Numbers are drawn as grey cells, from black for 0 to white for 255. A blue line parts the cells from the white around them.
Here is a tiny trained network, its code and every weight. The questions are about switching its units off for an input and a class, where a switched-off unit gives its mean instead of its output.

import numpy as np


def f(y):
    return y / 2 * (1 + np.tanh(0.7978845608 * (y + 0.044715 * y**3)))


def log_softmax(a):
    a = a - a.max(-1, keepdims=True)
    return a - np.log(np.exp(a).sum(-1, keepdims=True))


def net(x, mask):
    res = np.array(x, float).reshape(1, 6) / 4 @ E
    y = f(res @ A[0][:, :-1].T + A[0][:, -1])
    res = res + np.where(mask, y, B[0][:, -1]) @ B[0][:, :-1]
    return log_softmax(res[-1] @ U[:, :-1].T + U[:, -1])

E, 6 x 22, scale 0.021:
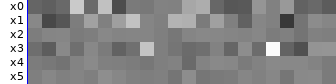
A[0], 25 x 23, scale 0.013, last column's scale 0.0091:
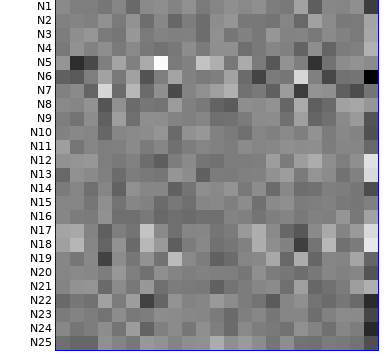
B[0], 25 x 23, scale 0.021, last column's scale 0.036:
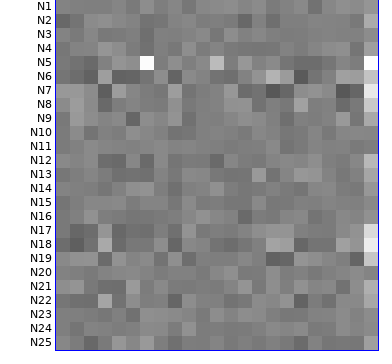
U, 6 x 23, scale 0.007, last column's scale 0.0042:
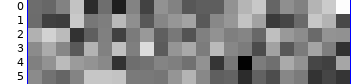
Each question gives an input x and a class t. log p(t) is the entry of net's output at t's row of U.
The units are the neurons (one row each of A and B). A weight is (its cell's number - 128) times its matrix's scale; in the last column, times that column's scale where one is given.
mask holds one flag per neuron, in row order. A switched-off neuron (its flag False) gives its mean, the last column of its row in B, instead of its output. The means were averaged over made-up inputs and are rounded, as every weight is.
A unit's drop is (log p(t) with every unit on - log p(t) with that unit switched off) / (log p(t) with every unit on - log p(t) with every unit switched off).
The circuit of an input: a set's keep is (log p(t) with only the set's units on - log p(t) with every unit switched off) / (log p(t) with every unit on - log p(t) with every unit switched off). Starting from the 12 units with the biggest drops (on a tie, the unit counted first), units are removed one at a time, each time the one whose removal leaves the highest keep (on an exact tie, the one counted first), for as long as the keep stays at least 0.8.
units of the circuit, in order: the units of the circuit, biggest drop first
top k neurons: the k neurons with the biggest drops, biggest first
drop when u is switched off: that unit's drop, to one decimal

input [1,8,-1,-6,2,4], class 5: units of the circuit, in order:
N7
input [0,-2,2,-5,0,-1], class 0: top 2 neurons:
N5, N18
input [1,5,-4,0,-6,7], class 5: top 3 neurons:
N18, N6, N17
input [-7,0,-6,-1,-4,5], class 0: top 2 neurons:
N5, N18
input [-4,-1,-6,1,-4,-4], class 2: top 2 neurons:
N5, N6
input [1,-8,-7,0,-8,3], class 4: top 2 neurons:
N18, N6
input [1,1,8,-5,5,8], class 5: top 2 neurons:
N7, N6
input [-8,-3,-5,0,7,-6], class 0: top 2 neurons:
N18, N17
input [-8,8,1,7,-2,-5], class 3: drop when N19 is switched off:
0.0
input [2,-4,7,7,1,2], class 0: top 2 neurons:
N6, N5
